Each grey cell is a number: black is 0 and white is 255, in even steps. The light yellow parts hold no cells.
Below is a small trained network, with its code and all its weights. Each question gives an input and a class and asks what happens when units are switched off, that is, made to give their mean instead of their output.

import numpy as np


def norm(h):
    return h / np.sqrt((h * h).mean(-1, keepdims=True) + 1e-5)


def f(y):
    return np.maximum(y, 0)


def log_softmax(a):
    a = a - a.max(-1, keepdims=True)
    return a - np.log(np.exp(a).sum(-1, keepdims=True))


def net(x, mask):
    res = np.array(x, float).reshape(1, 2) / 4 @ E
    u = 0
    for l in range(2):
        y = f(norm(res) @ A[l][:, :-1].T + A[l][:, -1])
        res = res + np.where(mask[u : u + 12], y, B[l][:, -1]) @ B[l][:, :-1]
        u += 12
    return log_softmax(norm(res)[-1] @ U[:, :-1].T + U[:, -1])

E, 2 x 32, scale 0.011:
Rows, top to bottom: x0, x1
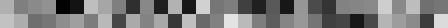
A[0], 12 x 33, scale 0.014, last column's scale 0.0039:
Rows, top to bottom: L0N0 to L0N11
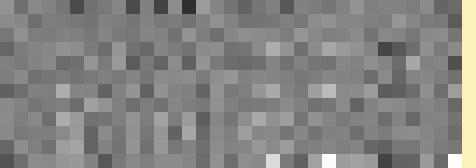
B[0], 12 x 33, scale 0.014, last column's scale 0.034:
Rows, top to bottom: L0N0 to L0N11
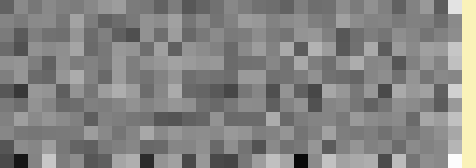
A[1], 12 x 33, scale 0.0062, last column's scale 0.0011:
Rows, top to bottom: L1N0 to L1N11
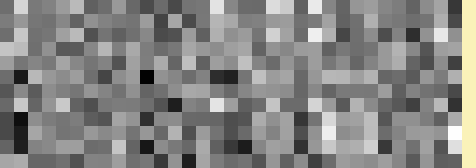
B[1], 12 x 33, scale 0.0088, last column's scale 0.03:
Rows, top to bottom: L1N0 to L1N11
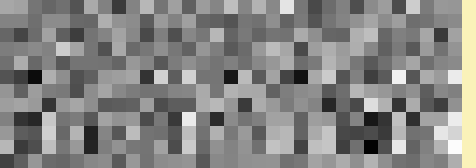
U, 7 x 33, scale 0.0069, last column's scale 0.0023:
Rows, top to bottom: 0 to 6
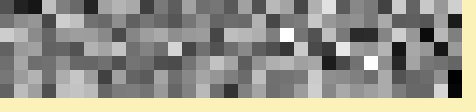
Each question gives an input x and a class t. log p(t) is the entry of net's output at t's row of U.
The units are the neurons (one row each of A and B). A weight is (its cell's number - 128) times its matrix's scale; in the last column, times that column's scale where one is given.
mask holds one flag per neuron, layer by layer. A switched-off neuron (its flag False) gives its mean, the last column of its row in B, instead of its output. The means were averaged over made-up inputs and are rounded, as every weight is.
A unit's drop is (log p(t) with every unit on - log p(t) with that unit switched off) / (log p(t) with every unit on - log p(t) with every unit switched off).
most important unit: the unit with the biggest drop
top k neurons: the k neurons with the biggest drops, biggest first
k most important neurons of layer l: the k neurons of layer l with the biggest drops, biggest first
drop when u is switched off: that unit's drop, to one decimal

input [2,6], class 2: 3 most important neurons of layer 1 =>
(L1N5 L1N8 L1N10)
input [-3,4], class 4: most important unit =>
L0N11
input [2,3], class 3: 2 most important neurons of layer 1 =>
(L1N10 L1N9)
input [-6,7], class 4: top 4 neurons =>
(L0N11 L0N6 L0N3 L1N7)
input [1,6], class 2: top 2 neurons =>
(L0N8 L0N11)
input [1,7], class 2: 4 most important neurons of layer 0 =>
(L0N8 L0N11 L0N3 L0N6)
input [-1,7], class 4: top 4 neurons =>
(L0N11 L0N6 L1N5 L1N10)
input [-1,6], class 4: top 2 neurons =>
(L0N11 L0N6)
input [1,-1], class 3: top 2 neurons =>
(L0N11 L0N6)
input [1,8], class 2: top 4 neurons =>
(L0N11 L0N8 L1N5 L0N3)
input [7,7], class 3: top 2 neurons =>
(L0N11 L1N10)
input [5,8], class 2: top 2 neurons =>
(L0N0 L0N11)
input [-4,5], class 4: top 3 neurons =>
(L0N11 L0N6 L0N3)
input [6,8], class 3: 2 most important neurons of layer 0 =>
(L0N11 L0N3)
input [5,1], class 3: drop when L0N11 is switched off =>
1.0
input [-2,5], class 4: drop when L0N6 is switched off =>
0.8
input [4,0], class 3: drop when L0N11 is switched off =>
1.0
